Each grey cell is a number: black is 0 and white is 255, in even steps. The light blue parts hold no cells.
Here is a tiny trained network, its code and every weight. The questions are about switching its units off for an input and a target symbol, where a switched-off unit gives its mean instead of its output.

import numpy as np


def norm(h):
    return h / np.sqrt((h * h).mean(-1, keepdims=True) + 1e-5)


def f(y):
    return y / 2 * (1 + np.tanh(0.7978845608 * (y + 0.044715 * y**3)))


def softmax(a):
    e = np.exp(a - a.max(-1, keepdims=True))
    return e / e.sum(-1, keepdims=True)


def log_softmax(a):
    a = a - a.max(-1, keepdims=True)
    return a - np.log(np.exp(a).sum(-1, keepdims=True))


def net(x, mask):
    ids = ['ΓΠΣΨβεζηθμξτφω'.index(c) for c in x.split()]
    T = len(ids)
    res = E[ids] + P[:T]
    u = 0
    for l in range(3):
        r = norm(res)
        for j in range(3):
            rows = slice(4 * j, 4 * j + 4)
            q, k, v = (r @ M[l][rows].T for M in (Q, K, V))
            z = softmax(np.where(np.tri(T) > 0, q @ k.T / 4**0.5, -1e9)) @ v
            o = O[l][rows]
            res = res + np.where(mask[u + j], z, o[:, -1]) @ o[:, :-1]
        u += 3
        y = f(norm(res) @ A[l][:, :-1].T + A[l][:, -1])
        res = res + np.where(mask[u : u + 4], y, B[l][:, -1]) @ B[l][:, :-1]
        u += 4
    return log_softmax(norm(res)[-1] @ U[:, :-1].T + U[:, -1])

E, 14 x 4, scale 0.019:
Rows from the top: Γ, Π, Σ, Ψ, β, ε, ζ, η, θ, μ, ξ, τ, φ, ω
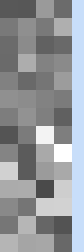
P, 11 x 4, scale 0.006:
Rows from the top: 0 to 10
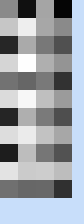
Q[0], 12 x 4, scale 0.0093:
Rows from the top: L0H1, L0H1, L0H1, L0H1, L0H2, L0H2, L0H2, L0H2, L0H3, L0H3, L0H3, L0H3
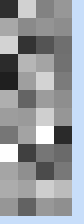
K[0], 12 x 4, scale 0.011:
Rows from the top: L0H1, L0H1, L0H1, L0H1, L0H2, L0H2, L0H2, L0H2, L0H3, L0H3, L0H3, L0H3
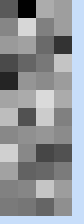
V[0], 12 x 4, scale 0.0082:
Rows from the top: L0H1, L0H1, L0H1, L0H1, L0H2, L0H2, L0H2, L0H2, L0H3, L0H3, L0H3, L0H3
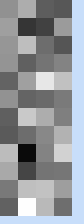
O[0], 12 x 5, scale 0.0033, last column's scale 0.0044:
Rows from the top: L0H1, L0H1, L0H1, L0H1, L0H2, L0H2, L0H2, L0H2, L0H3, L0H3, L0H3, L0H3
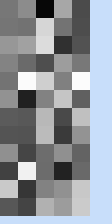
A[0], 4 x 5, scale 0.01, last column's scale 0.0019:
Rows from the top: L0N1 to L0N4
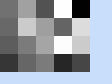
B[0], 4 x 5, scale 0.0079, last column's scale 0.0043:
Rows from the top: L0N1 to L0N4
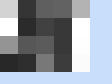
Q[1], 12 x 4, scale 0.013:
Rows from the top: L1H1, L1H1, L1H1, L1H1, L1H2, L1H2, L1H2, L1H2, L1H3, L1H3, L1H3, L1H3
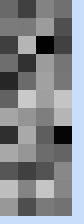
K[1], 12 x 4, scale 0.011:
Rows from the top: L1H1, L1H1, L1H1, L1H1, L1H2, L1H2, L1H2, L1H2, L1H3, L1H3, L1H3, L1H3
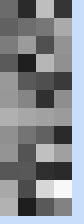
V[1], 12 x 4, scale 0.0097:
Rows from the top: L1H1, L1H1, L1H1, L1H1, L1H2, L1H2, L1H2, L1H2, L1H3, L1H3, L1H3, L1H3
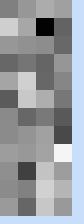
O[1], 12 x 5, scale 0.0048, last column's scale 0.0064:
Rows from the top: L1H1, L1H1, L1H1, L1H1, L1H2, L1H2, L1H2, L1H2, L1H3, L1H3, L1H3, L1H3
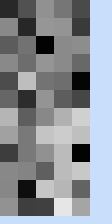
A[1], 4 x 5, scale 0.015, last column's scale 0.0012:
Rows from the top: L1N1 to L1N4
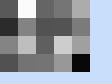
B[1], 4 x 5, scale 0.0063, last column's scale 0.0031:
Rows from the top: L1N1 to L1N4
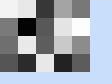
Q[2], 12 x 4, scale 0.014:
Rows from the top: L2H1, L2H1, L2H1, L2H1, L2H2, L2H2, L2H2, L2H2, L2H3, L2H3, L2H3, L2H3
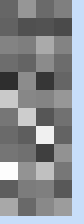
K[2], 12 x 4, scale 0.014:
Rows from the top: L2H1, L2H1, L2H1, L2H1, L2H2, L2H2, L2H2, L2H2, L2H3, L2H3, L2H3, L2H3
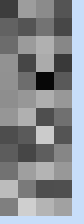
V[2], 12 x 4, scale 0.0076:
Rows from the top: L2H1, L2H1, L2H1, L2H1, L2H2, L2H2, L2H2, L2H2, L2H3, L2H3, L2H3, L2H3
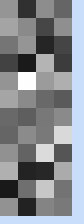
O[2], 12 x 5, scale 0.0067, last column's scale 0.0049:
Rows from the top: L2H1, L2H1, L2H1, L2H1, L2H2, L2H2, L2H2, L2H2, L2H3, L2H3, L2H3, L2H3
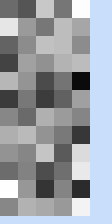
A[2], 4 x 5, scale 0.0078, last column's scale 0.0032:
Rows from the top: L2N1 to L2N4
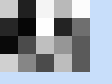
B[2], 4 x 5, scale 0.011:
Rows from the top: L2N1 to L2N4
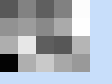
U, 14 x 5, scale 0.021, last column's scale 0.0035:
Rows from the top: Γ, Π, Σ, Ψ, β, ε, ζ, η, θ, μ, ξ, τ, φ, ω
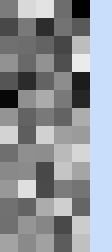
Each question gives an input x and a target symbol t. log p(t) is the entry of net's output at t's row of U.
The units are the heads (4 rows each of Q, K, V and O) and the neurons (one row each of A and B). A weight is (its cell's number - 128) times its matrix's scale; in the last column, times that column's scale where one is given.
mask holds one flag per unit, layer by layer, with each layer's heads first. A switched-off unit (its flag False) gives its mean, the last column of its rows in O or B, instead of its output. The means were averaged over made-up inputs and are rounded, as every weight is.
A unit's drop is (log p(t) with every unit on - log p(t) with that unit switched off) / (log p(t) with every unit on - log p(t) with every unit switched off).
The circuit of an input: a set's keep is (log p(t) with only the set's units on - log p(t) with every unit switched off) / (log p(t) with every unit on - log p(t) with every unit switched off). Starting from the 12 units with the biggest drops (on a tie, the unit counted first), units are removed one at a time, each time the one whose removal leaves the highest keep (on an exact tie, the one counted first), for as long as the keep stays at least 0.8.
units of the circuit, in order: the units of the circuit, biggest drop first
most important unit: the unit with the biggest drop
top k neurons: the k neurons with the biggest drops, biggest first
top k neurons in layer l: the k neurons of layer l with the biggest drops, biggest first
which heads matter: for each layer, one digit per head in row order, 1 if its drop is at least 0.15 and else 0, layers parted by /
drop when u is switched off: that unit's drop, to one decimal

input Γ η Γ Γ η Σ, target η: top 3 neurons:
L0N2; L0N4; L2N3
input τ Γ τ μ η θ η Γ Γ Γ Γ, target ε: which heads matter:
000 / 000 / 110
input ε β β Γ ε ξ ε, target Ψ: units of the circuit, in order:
L0N2
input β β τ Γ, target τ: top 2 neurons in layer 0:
L0N4; L0N2
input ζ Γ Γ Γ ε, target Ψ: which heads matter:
001 / 001 / 000
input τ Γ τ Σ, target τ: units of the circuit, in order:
L1H3; L2N3
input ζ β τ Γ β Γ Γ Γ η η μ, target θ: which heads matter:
000 / 001 / 000
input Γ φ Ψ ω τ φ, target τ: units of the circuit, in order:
L1H3; L2N3
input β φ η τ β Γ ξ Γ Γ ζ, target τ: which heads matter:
001 / 001 / 000
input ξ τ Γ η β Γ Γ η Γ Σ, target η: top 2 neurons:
L0N2; L1N2
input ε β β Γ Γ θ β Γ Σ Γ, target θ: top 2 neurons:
L0N4; L2N1
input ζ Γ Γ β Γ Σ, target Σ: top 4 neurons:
L2N2; L0N2; L1N2; L2N3
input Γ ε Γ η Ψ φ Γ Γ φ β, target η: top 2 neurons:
L0N3; L0N1
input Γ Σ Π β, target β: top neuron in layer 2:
L2N3
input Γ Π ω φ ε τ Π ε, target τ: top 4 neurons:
L2N4; L2N3; L0N2; L2N2
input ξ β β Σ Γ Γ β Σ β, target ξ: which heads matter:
010 / 100 / 100
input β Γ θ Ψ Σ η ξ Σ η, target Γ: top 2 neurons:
L2N3; L2N2
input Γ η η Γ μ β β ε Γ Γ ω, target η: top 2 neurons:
L2N3; L0N3
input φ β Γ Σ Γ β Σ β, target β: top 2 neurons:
L0N3; L2N3
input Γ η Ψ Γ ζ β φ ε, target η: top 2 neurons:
L0N2; L1N2
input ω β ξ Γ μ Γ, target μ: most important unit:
L0N2
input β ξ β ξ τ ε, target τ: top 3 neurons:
L2N4; L2N3; L0N3
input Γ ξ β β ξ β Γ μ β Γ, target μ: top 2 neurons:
L0N4; L2N1
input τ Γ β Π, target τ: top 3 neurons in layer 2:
L2N4; L2N3; L2N1
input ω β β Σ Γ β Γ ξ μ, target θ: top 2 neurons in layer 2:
L2N4; L2N3
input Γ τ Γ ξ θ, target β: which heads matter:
000 / 000 / 100
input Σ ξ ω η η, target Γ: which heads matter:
000 / 000 / 000
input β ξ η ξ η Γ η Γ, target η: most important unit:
L2H3
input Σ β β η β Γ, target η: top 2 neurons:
L2N3; L0N4
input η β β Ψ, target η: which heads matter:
000 / 000 / 000
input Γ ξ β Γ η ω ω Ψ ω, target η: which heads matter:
000 / 000 / 000
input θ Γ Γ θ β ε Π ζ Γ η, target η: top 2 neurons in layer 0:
L0N3; L0N1
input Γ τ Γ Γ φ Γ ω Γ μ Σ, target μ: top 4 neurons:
L0N4; L0N2; L1N3; L1N2
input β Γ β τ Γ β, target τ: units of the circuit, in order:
L2N3
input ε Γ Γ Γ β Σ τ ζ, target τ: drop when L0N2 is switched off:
0.1
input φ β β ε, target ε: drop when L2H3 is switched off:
0.9
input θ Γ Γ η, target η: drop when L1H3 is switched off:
0.3
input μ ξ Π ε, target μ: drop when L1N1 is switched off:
0.0
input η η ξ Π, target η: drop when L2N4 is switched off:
0.1
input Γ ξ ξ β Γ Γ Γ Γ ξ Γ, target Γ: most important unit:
L0N1
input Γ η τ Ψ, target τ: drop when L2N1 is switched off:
0.2
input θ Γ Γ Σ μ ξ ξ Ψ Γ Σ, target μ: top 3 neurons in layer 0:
L0N4; L0N2; L0N3
